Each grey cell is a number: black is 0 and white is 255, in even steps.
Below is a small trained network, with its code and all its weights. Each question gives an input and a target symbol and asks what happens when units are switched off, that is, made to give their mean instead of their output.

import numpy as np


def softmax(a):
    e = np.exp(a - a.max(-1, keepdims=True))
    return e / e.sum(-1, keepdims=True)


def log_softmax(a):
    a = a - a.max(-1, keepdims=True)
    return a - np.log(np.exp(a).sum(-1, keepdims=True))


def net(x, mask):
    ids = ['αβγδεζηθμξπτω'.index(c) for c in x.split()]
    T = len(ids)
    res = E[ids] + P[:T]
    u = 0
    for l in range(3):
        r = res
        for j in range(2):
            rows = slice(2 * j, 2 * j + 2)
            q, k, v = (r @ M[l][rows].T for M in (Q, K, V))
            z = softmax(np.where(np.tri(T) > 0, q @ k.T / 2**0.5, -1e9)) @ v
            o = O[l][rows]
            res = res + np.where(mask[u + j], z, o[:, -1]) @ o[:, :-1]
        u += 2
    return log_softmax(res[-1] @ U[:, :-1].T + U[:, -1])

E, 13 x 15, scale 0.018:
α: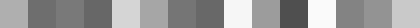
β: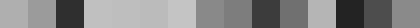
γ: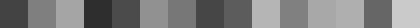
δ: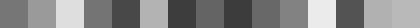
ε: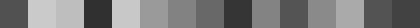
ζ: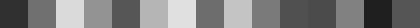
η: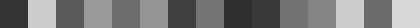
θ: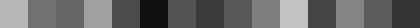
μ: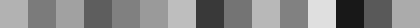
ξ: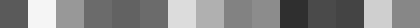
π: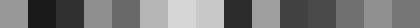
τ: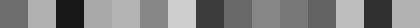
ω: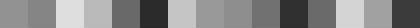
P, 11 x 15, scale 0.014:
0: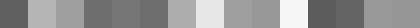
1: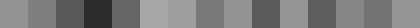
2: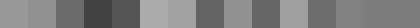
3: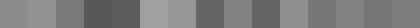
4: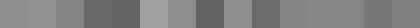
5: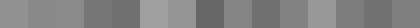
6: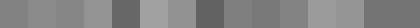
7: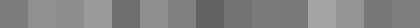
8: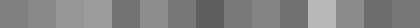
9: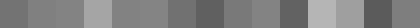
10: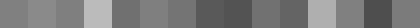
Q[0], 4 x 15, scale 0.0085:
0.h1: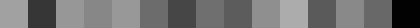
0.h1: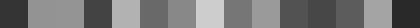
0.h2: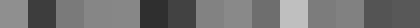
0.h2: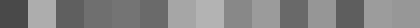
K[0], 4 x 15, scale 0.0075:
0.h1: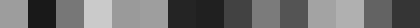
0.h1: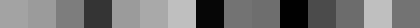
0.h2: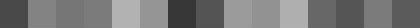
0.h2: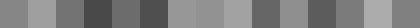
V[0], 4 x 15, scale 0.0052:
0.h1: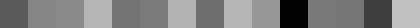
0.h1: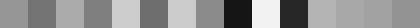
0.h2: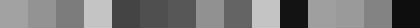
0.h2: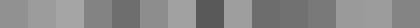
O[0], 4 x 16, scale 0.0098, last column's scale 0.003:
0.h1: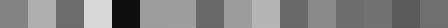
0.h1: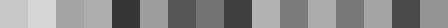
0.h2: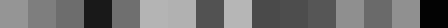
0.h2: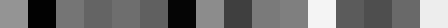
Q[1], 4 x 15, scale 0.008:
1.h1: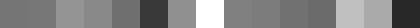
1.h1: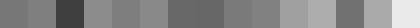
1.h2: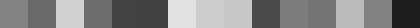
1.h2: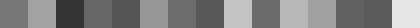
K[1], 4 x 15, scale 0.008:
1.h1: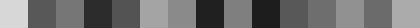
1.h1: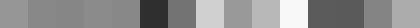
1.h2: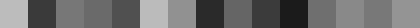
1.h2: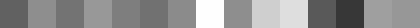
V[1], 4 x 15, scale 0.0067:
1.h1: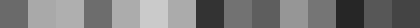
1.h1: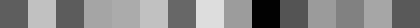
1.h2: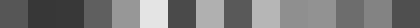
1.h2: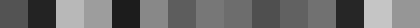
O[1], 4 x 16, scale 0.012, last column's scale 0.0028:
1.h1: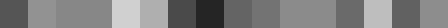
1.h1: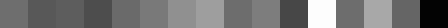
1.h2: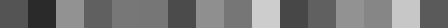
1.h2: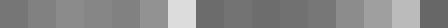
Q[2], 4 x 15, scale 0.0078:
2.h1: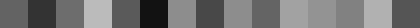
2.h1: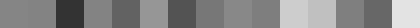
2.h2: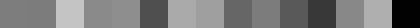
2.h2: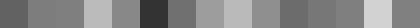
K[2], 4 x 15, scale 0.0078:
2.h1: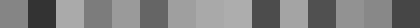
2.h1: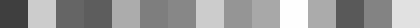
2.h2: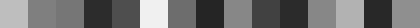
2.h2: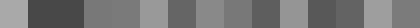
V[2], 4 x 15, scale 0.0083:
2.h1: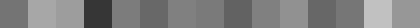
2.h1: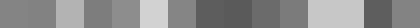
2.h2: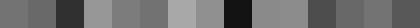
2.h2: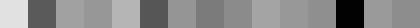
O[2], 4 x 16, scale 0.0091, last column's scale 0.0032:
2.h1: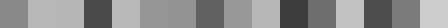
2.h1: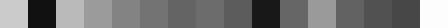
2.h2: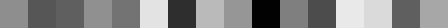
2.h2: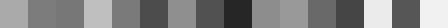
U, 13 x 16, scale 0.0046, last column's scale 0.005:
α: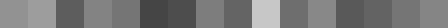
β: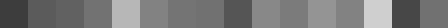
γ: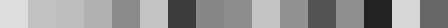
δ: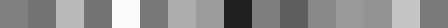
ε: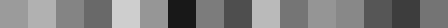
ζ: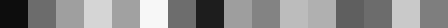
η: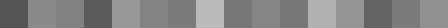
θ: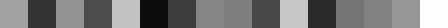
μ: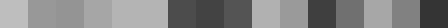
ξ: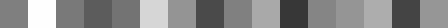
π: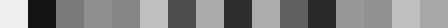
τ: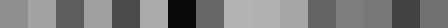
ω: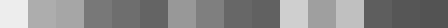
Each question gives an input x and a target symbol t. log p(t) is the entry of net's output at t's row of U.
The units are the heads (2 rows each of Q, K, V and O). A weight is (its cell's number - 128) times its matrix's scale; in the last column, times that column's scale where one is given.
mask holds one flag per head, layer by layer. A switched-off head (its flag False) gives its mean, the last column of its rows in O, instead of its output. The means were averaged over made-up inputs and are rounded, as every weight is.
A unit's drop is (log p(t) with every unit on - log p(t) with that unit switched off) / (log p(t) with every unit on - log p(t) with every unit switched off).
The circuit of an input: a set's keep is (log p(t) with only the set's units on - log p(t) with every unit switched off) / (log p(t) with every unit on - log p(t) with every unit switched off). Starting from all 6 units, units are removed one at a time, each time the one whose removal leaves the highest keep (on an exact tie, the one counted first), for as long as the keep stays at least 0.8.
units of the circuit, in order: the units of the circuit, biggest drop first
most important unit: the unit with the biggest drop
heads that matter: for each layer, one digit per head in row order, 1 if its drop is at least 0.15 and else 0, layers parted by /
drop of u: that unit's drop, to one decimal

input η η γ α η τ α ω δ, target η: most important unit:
1.h1
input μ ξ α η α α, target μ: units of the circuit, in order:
(2.h2 1.h1)
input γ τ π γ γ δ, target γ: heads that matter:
00 / 10 / 00
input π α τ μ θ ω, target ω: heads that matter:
01 / 01 / 00
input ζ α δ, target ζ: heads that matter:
10 / 00 / 00
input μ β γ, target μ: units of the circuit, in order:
(2.h2 1.h1)
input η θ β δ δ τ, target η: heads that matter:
00 / 10 / 01
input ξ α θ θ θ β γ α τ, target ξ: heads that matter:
00 / 00 / 10
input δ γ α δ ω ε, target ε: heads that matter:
10 / 10 / 10
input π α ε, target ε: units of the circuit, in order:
(1.h1 1.h2 2.h1)
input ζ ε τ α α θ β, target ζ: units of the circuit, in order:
(0.h1 1.h1)
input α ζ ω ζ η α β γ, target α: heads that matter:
00 / 00 / 01
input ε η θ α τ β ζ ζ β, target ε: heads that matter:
00 / 11 / 00
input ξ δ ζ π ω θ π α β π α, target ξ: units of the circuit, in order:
(2.h1)
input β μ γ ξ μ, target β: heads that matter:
00 / 10 / 01
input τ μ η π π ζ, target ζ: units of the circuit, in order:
(1.h1 2.h2 0.h2)
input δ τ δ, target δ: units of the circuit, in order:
(1.h2 0.h1 2.h1)
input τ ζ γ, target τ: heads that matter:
00 / 01 / 00
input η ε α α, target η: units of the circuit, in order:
(1.h1 2.h2)
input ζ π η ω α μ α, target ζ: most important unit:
0.h1
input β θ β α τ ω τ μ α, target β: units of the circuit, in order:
(1.h1 2.h2)
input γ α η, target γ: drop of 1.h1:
0.5
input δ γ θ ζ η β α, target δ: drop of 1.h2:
0.2
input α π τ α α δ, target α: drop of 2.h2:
0.4
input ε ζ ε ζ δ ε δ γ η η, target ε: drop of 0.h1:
0.1
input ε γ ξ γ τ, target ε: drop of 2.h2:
0.0
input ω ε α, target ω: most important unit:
1.h2
